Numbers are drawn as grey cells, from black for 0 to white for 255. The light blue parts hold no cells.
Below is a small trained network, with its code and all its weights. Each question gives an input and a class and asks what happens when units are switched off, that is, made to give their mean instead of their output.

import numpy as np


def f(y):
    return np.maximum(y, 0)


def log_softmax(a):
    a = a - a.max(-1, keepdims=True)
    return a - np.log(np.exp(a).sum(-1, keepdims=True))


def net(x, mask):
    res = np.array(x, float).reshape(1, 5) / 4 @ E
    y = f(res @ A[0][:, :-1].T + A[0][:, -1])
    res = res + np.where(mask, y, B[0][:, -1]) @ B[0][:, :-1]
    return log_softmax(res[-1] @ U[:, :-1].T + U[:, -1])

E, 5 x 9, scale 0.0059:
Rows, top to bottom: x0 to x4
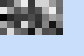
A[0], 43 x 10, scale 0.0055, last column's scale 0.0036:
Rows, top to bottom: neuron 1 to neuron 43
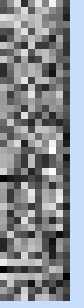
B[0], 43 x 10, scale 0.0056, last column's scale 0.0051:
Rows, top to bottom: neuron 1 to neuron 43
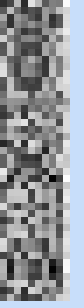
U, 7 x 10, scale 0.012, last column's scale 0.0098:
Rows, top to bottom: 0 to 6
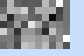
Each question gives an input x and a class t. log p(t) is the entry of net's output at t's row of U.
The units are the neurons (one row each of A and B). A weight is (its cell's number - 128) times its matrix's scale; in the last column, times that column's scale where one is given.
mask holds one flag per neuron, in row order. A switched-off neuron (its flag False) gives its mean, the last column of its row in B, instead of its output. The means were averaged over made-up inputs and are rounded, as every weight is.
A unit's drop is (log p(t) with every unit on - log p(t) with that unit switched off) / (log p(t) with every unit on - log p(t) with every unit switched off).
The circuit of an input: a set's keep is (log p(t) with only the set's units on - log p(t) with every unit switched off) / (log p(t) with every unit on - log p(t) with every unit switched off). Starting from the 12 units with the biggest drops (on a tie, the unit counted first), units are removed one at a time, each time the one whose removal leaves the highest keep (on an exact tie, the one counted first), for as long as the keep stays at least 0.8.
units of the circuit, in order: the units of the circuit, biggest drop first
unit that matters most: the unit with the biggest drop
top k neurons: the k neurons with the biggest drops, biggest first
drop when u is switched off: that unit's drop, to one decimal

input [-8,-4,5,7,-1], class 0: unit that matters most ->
neuron 13
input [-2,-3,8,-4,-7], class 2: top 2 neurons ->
(neuron 39; neuron 26)
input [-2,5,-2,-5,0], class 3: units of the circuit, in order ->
(neuron 21; neuron 1)
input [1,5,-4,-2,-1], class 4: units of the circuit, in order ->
(neuron 25; neuron 22)
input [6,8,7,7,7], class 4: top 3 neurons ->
(neuron 25; neuron 9; neuron 30)
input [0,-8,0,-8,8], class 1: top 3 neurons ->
(neuron 18; neuron 41; neuron 34)
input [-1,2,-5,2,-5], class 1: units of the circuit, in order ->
(neuron 28; neuron 29)
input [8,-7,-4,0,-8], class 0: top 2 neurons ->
(neuron 5; neuron 12)
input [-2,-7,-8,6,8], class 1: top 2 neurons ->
(neuron 18; neuron 34)
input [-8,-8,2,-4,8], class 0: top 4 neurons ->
(neuron 23; neuron 13; neuron 24; neuron 7)
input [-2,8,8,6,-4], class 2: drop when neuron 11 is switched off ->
0.1
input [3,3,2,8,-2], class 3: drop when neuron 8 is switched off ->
0.0
